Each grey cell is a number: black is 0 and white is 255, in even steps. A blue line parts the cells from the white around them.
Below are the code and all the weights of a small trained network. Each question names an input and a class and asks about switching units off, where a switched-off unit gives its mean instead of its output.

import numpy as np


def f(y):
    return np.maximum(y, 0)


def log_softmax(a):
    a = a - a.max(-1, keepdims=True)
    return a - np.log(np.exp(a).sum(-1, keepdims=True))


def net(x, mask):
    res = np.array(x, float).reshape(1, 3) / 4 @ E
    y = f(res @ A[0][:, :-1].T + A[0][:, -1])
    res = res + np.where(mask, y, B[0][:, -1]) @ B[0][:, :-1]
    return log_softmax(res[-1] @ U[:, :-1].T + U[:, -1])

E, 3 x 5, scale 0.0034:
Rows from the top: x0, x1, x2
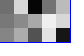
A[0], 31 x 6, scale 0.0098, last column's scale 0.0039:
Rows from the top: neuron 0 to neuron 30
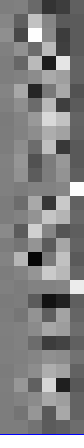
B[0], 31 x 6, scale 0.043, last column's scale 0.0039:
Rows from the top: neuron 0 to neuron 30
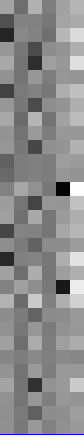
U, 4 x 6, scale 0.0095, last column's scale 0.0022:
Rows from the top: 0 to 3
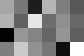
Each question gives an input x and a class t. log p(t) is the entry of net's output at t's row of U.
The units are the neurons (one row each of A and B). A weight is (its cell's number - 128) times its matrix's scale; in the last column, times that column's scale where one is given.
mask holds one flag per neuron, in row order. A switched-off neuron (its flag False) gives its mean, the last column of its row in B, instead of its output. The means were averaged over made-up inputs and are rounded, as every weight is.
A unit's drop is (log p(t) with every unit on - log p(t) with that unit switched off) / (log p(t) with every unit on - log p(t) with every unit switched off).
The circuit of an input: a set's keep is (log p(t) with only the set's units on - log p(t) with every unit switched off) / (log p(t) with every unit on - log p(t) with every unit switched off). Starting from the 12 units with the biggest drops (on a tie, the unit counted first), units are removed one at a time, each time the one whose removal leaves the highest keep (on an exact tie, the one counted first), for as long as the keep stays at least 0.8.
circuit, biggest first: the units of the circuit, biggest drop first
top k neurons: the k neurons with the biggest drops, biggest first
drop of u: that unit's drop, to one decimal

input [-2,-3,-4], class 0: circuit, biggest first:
[neuron 4]
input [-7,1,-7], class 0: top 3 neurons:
[neuron 4; neuron 14; neuron 18]
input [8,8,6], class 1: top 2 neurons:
[neuron 8; neuron 19]
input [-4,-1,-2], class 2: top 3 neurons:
[neuron 2; neuron 16; neuron 1]
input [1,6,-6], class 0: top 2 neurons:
[neuron 4; neuron 14]
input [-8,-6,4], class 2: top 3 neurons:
[neuron 2; neuron 16; neuron 1]
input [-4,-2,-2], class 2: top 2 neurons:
[neuron 2; neuron 16]
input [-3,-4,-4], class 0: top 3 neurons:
[neuron 4; neuron 14; neuron 8]
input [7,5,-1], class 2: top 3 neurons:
[neuron 18; neuron 6; neuron 21]
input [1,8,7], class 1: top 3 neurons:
[neuron 8; neuron 19; neuron 4]
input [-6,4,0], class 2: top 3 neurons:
[neuron 2; neuron 21; neuron 16]
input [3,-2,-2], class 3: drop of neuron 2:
0.3
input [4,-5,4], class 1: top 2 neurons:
[neuron 21; neuron 4]
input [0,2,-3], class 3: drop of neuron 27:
0.2
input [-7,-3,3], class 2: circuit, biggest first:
[neuron 2]
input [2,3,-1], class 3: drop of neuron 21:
0.2
